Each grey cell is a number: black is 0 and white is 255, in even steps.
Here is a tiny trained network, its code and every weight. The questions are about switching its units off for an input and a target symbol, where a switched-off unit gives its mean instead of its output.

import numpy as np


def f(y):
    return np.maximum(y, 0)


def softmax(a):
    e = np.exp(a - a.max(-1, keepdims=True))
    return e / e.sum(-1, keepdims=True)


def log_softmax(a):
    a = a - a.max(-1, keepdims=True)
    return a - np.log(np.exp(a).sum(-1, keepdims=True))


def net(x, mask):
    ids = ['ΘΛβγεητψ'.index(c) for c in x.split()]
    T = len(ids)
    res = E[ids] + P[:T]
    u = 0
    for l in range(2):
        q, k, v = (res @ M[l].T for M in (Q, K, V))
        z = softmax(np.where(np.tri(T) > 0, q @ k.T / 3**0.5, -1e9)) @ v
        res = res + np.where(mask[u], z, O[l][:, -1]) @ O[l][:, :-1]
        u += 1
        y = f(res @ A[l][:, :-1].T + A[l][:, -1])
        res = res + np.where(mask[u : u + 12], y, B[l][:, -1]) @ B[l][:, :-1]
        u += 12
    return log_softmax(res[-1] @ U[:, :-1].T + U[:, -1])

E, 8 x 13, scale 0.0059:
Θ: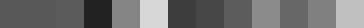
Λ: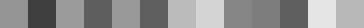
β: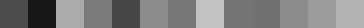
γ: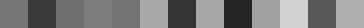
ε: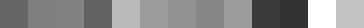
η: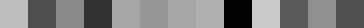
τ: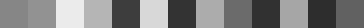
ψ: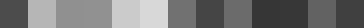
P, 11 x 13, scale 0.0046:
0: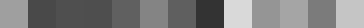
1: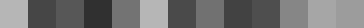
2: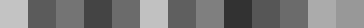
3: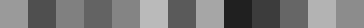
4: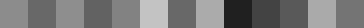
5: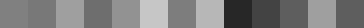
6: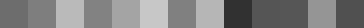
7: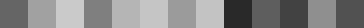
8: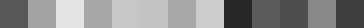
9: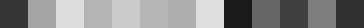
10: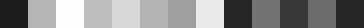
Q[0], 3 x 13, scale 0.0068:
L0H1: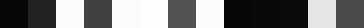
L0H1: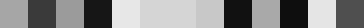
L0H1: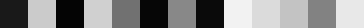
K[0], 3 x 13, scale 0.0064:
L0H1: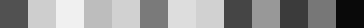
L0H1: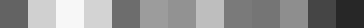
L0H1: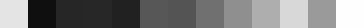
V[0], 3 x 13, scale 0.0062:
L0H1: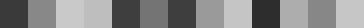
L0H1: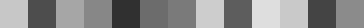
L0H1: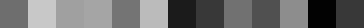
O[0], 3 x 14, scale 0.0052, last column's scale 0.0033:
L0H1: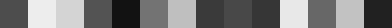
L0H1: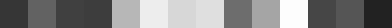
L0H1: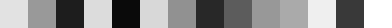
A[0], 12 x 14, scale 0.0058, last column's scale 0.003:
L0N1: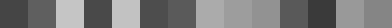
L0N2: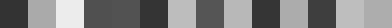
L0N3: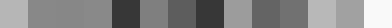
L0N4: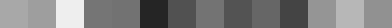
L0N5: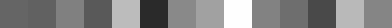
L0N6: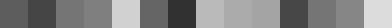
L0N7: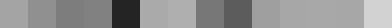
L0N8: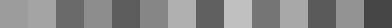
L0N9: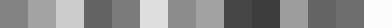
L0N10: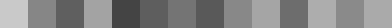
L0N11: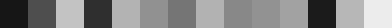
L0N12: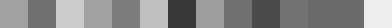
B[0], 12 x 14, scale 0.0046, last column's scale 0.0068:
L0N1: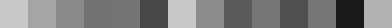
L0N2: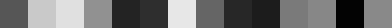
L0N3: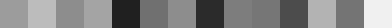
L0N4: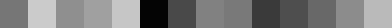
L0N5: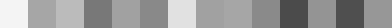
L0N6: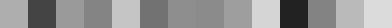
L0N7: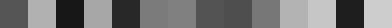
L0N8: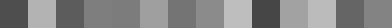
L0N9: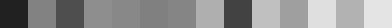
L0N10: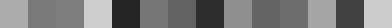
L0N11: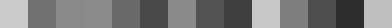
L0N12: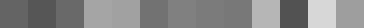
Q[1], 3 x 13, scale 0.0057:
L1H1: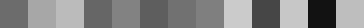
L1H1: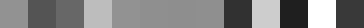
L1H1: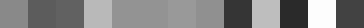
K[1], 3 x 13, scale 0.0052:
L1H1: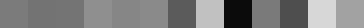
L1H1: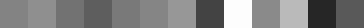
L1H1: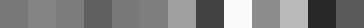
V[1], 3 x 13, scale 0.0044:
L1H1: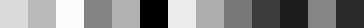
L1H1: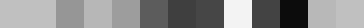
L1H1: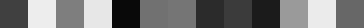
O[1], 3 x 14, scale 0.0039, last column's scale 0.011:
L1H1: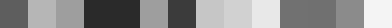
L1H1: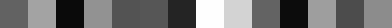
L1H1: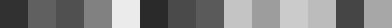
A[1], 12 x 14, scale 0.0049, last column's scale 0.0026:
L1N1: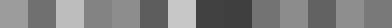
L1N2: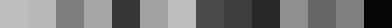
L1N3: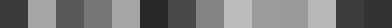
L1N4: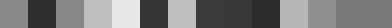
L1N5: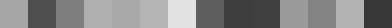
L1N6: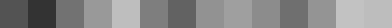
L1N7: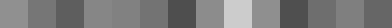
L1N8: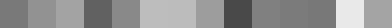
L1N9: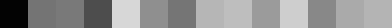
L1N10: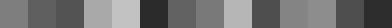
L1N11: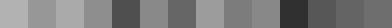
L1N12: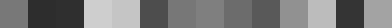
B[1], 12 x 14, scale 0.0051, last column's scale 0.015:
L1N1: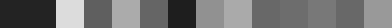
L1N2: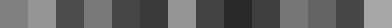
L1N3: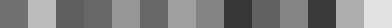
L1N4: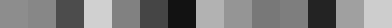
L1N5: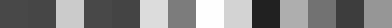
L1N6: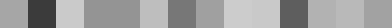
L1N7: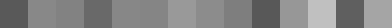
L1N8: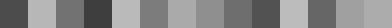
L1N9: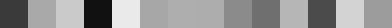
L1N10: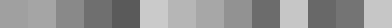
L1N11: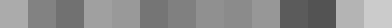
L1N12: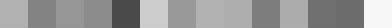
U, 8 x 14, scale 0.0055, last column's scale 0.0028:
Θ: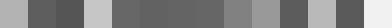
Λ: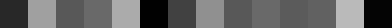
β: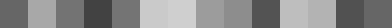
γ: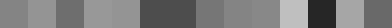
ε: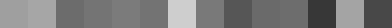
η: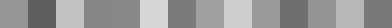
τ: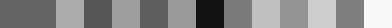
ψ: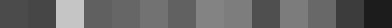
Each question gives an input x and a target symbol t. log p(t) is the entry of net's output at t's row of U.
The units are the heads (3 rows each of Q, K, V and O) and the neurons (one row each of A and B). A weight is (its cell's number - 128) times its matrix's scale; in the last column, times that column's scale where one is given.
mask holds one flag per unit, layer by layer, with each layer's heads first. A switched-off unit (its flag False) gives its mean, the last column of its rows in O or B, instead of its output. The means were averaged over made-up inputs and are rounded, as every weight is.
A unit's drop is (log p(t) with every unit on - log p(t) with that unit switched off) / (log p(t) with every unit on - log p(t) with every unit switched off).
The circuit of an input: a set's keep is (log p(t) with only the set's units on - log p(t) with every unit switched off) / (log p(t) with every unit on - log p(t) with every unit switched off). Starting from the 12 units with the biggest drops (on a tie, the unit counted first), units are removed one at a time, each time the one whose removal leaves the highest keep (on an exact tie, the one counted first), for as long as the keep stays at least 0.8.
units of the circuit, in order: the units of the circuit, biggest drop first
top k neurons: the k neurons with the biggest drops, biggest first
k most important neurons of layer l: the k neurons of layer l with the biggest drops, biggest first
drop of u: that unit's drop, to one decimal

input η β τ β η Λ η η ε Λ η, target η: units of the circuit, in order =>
L0H1, L1N2, L0N6
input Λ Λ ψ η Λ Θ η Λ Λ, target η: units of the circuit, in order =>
L1H1, L0H1, L0N5, L1N3
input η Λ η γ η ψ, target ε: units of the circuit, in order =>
L1H1, L0H1, L1N2
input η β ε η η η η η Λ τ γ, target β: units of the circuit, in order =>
L0H1, L1N4
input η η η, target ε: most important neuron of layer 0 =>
L0N1
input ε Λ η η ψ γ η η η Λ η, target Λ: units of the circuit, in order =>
L1H1, L0H1, L1N3, L0N2
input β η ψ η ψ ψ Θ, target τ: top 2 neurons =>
L0N2, L1N4
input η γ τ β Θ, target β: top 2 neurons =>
L1N4, L1N3
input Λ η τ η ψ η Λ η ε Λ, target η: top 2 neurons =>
L1N3, L0N5
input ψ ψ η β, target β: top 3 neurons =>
L1N10, L1N4, L1N12
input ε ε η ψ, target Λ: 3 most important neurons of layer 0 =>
L0N2, L0N4, L0N5
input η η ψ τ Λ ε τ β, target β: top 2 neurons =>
L1N4, L1N3
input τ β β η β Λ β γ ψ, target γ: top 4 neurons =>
L1N4, L1N3, L0N7, L0N6
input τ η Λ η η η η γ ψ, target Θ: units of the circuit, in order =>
L0H1
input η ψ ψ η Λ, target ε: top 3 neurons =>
L0N3, L0N6, L1N2
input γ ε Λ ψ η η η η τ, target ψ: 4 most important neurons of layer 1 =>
L1N5, L1N1, L1N4, L1N10
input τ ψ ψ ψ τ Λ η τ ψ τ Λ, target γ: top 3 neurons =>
L1N4, L0N7, L1N3
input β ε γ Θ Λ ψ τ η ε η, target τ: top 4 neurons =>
L1N12, L0N2, L1N4, L1N10
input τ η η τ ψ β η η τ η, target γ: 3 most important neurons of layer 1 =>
L1N4, L1N3, L1N7
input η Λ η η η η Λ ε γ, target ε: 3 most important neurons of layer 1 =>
L1N8, L1N6, L1N12
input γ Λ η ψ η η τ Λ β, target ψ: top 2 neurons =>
L1N5, L1N1
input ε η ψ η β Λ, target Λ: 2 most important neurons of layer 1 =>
L1N12, L1N3
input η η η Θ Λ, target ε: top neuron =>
L1N8
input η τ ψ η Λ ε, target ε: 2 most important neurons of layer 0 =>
L0N9, L0N3
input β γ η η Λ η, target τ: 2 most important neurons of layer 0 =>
L0N2, L0N11
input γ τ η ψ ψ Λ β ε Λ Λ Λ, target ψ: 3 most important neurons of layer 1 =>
L1N5, L1N1, L1N3
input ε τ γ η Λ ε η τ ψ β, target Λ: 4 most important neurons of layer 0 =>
L0N9, L0N2, L0N4, L0N5
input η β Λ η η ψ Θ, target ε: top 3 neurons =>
L0N6, L0N3, L1N2
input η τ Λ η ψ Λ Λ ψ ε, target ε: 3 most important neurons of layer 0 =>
L0N6, L0N9, L0N3
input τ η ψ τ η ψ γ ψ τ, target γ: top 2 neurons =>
L1N4, L1N3
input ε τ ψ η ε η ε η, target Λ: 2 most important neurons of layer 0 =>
L0N9, L0N2
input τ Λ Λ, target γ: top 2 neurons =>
L1N4, L0N7
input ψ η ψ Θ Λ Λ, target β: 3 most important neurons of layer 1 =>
L1N10, L1N4, L1N12
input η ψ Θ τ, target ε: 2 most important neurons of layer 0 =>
L0N3, L0N6
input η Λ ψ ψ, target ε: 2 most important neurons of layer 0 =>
L0N6, L0N3
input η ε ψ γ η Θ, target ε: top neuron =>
L0N3
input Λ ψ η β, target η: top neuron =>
L0N5
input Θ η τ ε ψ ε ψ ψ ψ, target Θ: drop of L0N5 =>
0.0
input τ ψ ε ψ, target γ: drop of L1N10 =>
0.2
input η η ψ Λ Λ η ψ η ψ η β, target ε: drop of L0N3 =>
0.3
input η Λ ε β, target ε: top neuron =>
L0N6
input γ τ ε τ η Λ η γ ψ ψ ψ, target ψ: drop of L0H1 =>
1.4
